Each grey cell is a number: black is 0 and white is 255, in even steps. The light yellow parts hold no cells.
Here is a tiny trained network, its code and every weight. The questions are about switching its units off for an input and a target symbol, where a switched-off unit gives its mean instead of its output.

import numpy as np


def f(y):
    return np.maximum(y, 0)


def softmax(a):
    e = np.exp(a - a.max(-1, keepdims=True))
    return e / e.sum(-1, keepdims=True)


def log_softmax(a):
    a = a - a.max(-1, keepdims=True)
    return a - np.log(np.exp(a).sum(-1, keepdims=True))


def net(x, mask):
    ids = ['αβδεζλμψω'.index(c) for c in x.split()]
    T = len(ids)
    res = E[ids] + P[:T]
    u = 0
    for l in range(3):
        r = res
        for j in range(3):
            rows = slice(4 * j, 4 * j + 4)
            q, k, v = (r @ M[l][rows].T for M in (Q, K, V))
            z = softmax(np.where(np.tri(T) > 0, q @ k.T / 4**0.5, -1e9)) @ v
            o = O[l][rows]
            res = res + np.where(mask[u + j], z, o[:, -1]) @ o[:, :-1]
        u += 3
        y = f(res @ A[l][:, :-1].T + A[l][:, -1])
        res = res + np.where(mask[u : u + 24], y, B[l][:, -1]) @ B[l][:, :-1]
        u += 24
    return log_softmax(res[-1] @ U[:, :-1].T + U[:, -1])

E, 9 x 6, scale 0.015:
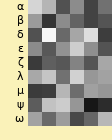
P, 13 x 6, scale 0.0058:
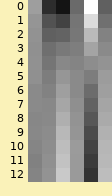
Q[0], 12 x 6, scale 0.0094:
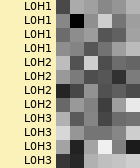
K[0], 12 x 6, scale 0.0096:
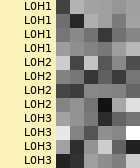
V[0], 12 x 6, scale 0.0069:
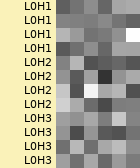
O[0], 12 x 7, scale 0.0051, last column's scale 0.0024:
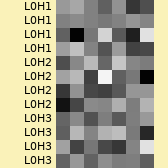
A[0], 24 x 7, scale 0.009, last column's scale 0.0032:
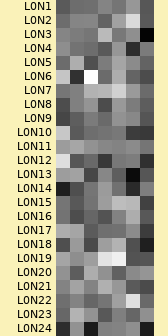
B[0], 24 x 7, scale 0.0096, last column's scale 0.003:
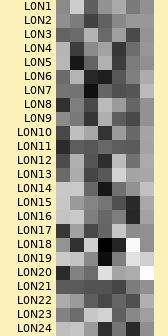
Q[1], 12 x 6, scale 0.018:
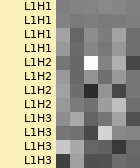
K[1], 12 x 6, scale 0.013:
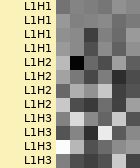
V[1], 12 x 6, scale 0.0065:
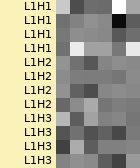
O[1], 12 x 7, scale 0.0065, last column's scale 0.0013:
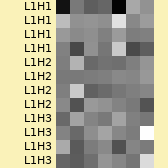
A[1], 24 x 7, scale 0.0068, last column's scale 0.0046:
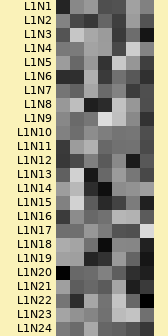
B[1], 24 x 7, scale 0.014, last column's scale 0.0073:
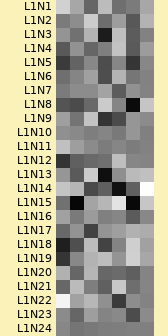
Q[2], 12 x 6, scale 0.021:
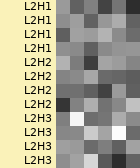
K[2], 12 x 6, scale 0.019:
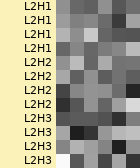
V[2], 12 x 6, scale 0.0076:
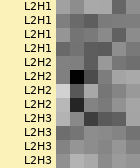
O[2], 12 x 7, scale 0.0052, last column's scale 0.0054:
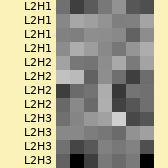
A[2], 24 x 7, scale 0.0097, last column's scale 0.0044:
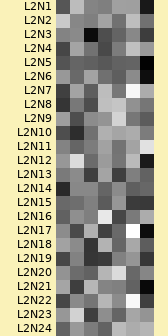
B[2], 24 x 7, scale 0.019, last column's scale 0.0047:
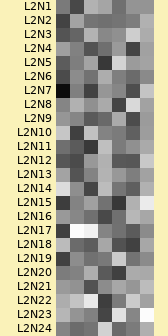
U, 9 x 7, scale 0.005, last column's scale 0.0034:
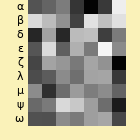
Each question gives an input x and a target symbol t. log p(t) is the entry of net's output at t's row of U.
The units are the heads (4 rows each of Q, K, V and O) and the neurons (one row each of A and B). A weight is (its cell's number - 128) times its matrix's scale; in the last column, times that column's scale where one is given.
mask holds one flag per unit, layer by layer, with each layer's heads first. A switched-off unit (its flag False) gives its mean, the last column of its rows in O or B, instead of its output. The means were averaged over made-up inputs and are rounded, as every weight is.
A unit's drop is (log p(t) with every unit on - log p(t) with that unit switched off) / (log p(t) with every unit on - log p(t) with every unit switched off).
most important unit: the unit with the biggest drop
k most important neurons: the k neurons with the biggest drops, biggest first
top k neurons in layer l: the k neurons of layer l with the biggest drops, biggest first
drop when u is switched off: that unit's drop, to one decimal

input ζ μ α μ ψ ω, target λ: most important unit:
L0H2
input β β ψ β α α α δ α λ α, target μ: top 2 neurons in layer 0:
(L0N23; L0N19)
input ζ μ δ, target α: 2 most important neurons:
(L0N19; L1N2)
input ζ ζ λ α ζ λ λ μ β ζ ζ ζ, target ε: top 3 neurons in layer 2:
(L2N8; L2N22; L2N7)
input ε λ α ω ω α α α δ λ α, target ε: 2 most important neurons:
(L1N14; L2N8)
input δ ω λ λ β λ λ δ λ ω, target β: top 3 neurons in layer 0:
(L0N20; L0N19; L0N14)
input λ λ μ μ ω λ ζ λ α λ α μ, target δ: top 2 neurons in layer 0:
(L0N14; L0N6)
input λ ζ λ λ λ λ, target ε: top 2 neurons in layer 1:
(L1N14; L1N13)
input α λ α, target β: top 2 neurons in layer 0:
(L0N19; L0N7)
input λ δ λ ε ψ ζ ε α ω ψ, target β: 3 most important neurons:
(L0N23; L1N14; L2N21)
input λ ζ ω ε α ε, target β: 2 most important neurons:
(L0N14; L2N23)
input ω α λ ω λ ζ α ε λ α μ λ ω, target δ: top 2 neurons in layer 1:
(L1N15; L1N8)
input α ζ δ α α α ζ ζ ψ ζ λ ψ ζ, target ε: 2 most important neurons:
(L1N9; L1N15)
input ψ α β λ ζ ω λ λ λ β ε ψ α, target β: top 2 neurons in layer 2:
(L2N21; L2N7)
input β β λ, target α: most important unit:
L1N14
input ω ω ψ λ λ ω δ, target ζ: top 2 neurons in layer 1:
(L1N15; L1N8)
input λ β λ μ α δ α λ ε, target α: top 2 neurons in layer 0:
(L0N19; L0N6)
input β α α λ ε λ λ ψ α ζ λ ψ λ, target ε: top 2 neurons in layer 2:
(L2N16; L2N21)
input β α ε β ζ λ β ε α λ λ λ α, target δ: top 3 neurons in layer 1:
(L1N15; L1N8; L1N14)
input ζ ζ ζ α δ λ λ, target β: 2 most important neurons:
(L0N19; L2N23)
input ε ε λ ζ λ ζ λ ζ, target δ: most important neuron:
(L1N15)
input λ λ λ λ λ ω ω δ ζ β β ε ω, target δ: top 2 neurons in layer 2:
(L2N7; L2N12)
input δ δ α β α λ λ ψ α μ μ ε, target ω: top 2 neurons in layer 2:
(L2N3; L2N5)
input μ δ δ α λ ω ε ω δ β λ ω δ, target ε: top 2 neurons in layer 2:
(L2N8; L2N22)
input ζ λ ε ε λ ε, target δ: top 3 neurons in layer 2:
(L2N7; L2N12; L2N4)
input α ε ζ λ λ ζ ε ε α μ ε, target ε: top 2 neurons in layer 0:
(L0N20; L0N22)
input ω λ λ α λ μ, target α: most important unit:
L0N14
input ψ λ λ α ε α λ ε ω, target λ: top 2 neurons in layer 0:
(L0N6; L0N20)
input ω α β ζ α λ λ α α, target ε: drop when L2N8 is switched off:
0.6
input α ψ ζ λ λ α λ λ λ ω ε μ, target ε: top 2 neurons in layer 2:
(L2N8; L2N20)
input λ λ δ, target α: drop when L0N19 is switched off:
0.0
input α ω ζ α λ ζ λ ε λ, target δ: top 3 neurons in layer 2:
(L2N7; L2N12; L2N4)
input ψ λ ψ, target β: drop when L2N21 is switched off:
0.2
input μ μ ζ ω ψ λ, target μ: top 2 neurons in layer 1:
(L1N13; L1N14)
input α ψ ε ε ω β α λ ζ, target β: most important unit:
L1H1
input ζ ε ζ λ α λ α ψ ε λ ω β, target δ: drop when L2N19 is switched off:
0.2
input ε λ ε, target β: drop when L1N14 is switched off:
0.1
